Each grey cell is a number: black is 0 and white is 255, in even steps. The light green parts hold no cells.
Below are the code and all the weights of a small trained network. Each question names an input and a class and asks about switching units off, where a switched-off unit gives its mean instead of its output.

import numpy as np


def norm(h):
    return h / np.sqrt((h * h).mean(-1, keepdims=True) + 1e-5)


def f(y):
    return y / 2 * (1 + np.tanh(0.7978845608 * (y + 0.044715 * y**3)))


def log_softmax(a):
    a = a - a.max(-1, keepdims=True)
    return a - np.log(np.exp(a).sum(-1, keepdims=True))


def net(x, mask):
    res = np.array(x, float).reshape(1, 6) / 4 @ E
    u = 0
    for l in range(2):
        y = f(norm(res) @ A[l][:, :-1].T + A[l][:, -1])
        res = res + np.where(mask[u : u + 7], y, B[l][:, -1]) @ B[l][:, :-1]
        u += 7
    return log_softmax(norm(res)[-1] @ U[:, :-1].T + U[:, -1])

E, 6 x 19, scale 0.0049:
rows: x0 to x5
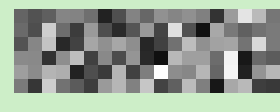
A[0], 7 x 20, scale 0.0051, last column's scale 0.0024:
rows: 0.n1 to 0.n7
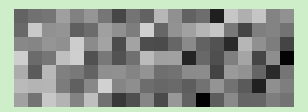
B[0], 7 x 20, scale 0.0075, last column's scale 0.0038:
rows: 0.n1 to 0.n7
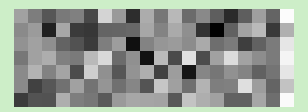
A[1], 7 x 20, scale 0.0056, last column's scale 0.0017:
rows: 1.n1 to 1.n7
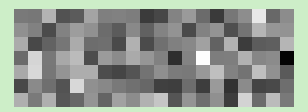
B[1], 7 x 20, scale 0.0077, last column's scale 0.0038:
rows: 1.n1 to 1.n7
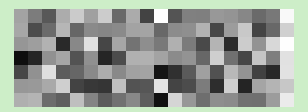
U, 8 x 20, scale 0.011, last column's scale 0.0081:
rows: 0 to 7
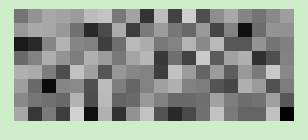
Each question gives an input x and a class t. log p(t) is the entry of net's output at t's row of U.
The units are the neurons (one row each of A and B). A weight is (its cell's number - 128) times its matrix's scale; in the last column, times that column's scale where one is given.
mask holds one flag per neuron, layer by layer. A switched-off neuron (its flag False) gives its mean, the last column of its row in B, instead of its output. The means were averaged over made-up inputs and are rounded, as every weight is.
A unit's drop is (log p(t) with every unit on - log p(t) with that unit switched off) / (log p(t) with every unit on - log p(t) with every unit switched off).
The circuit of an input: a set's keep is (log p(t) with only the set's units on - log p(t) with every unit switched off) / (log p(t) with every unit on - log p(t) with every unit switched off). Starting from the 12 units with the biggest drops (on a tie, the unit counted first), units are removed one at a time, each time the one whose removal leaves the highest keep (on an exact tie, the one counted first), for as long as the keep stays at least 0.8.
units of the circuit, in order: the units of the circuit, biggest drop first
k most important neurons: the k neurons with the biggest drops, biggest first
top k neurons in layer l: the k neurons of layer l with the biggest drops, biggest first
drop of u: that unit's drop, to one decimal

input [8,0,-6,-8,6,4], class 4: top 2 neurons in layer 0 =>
(0.n2, 0.n3)
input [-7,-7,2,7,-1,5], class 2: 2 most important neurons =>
(1.n4, 0.n1)
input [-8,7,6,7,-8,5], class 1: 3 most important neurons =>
(1.n6, 0.n4, 1.n4)
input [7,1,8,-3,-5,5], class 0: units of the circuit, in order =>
(1.n1)
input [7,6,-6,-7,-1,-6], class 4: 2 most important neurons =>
(1.n7, 1.n4)
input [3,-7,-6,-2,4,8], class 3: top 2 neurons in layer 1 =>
(1.n1, 1.n6)
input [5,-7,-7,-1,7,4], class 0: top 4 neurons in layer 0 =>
(0.n4, 0.n3, 0.n7, 0.n2)
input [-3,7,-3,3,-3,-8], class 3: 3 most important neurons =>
(1.n5, 1.n2, 1.n4)
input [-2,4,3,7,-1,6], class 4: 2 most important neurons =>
(1.n3, 1.n5)
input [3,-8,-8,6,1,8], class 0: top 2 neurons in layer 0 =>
(0.n4, 0.n7)
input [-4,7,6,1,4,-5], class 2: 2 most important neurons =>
(0.n7, 0.n4)
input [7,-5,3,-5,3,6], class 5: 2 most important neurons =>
(0.n1, 1.n5)
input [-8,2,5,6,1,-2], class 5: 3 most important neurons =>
(0.n2, 0.n6, 0.n4)
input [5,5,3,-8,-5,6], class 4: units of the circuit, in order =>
(1.n7)
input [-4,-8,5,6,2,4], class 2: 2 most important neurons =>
(1.n4, 0.n4)
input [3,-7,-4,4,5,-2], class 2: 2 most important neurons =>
(1.n4, 0.n3)
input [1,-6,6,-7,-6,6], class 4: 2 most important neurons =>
(1.n7, 0.n4)
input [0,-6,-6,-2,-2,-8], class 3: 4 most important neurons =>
(1.n5, 0.n7, 1.n2, 1.n1)
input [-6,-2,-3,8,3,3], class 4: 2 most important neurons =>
(1.n3, 0.n1)
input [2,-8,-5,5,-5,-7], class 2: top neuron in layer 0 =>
(0.n5)
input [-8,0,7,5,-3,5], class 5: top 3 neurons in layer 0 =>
(0.n2, 0.n6, 0.n4)
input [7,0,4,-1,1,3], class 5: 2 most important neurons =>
(0.n1, 0.n4)
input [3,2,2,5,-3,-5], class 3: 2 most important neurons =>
(1.n5, 1.n2)
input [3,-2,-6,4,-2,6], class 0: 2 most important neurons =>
(0.n4, 1.n5)
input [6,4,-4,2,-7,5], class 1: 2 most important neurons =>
(1.n6, 0.n3)
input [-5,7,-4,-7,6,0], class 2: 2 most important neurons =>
(0.n7, 1.n3)
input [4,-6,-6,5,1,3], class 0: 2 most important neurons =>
(0.n4, 0.n7)
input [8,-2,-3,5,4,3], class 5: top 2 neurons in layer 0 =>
(0.n1, 0.n3)
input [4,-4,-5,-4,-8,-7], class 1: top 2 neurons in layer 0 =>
(0.n3, 0.n5)
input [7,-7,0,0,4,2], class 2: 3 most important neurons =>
(1.n4, 0.n2, 0.n3)
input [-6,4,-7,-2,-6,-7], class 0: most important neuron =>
(0.n4)
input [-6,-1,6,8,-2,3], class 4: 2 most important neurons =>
(1.n3, 0.n4)
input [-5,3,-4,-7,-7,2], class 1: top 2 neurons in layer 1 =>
(1.n6, 1.n3)
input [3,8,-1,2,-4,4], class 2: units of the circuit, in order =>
(0.n7)
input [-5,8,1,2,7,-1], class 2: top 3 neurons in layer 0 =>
(0.n7, 0.n3, 0.n1)
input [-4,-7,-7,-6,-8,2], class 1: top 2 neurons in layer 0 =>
(0.n3, 0.n7)
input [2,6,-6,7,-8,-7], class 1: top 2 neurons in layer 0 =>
(0.n3, 0.n5)
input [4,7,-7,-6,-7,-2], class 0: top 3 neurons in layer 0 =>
(0.n4, 0.n7, 0.n1)
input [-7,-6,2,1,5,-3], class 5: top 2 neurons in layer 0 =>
(0.n2, 0.n6)
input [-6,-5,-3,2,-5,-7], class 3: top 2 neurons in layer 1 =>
(1.n5, 1.n2)
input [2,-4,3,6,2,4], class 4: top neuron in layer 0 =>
(0.n7)
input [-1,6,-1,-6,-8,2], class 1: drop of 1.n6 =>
0.8
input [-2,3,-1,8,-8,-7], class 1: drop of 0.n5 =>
0.1
